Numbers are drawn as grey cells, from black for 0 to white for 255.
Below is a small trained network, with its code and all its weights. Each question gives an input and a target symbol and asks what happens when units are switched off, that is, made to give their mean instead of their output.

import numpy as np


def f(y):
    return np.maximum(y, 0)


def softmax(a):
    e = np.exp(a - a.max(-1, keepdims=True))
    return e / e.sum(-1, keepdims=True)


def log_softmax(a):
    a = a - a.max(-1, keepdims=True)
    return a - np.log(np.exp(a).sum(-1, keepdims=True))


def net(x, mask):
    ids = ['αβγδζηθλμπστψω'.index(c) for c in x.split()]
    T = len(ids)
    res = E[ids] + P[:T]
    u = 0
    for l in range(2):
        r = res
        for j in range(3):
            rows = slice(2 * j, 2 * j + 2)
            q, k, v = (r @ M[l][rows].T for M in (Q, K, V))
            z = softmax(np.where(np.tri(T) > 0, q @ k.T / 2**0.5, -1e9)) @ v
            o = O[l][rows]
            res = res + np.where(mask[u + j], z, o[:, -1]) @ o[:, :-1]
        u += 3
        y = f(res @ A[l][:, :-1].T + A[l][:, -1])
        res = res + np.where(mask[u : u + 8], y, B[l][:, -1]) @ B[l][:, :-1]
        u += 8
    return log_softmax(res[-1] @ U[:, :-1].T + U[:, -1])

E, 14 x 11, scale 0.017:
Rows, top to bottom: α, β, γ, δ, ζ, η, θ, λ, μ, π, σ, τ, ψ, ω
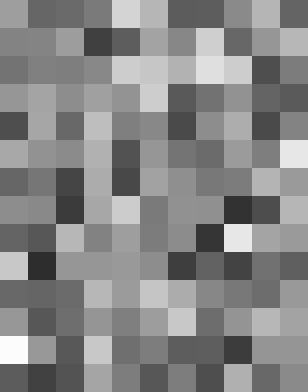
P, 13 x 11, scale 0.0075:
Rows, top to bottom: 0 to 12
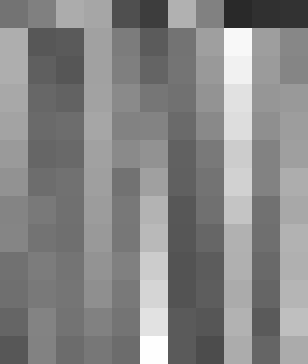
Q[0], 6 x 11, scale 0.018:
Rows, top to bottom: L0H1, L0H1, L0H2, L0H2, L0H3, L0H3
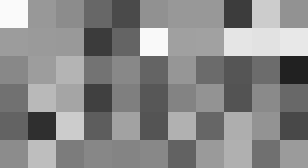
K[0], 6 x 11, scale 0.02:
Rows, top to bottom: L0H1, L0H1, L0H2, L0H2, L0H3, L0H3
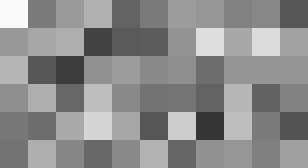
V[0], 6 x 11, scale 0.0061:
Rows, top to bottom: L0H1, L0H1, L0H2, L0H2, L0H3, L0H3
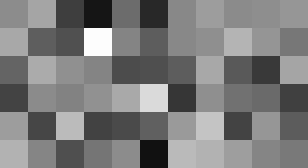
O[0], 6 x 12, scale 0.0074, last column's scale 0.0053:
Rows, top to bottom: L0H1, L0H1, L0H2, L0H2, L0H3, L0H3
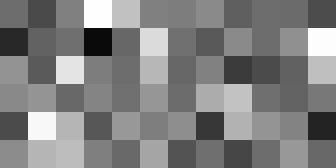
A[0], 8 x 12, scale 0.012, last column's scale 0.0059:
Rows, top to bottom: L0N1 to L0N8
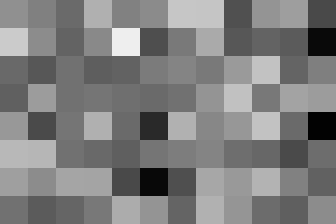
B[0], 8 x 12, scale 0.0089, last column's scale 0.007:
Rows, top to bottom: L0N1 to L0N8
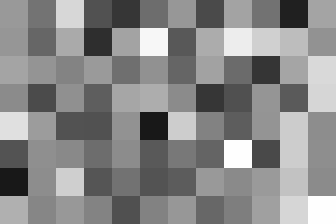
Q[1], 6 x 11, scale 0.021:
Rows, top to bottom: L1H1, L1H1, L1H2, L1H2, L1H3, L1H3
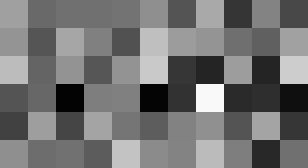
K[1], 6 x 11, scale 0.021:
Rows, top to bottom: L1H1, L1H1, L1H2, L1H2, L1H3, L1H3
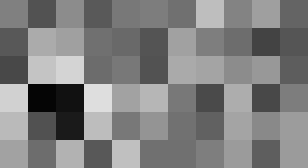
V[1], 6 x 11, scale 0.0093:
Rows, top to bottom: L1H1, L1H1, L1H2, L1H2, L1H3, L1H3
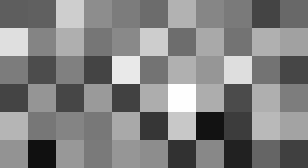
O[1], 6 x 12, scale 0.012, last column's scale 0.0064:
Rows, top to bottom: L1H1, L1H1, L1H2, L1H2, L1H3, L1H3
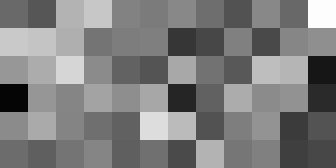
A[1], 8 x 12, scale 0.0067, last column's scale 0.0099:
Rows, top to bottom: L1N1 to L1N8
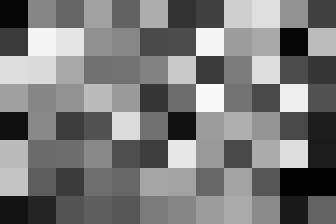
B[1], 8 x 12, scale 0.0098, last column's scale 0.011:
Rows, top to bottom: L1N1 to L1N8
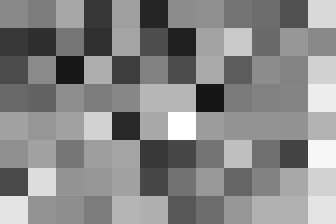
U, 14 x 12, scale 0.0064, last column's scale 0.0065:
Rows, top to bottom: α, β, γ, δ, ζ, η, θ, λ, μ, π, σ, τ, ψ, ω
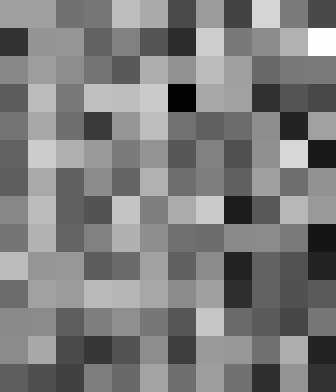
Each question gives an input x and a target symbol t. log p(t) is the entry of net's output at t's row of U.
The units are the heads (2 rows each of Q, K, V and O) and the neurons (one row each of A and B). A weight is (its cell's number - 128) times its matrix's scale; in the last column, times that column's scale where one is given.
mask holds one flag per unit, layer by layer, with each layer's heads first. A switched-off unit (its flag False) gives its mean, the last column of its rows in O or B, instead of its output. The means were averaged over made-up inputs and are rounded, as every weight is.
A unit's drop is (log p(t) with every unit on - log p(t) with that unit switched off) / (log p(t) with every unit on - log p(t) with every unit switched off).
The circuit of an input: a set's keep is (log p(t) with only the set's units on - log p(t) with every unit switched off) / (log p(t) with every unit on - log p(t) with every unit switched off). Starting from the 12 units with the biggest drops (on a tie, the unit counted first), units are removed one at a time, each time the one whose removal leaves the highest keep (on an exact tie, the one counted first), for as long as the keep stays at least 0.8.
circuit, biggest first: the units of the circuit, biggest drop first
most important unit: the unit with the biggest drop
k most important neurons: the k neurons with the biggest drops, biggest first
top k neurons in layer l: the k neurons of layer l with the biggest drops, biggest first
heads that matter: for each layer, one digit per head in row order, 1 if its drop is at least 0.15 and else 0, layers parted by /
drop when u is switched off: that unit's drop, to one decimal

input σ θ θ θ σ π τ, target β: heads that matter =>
000 / 010
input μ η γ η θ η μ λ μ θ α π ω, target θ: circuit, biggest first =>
(L1H3; L0H2; L1N3; L1H2)
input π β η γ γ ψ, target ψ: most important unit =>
L0H3
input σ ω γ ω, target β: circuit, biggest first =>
(L1H2; L1N1)
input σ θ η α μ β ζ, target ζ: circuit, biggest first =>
(L0H3; L0N4; L0H1)
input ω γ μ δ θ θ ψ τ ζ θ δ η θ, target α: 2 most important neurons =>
(L1N8; L0N8)
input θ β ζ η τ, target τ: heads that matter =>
100 / 000
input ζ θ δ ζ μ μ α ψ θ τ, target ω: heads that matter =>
010 / 001
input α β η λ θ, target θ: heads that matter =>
110 / 001
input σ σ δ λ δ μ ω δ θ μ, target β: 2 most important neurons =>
(L1N1; L0N8)
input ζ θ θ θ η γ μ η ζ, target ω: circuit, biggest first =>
(L1H3; L0H2; L1N4; L0H3)
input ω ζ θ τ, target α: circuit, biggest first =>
(L1N8; L1H1; L1H3)
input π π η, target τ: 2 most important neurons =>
(L1N6; L0N6)
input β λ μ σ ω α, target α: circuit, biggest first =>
(L0N2; L0H1)
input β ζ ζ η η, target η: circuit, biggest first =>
(L0H3; L0H1; L0N7)
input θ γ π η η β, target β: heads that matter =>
100 / 010
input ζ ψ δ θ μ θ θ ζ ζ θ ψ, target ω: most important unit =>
L1H3
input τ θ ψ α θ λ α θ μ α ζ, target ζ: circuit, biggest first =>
(L1H3; L0H2)
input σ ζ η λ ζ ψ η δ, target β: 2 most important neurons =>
(L0N8; L1N1)
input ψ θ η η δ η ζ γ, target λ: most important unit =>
L0N6
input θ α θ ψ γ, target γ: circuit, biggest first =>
(L1N5; L1H2)
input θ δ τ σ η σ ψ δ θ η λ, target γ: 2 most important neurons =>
(L1N5; L0N2)
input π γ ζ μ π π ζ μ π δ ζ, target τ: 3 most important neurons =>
(L1N6; L0N6; L0N8)
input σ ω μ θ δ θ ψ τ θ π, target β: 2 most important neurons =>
(L1N1; L0N8)
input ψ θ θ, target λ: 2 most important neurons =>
(L0N6; L1N7)
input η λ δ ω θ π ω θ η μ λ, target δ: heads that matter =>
010 / 010
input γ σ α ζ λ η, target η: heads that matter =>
000 / 111
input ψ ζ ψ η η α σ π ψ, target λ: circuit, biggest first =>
(L0N6; L1N7; L1H2; L0H3)
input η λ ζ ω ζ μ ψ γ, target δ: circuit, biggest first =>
(L1H2)
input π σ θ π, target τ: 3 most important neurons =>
(L1N6; L0N6; L1N3)
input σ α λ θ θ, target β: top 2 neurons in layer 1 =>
(L1N1; L1N4)
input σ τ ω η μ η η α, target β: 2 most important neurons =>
(L0N8; L1N1)
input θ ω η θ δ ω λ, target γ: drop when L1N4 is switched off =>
0.0
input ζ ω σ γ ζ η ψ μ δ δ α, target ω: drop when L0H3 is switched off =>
0.1
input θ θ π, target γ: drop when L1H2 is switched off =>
0.8
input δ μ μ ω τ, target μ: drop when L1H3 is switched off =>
1.1
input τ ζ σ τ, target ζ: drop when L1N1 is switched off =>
0.2
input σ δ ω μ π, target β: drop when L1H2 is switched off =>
0.9
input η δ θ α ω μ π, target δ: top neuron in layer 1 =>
(L1N7)
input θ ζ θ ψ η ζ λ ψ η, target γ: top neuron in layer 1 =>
(L1N5)
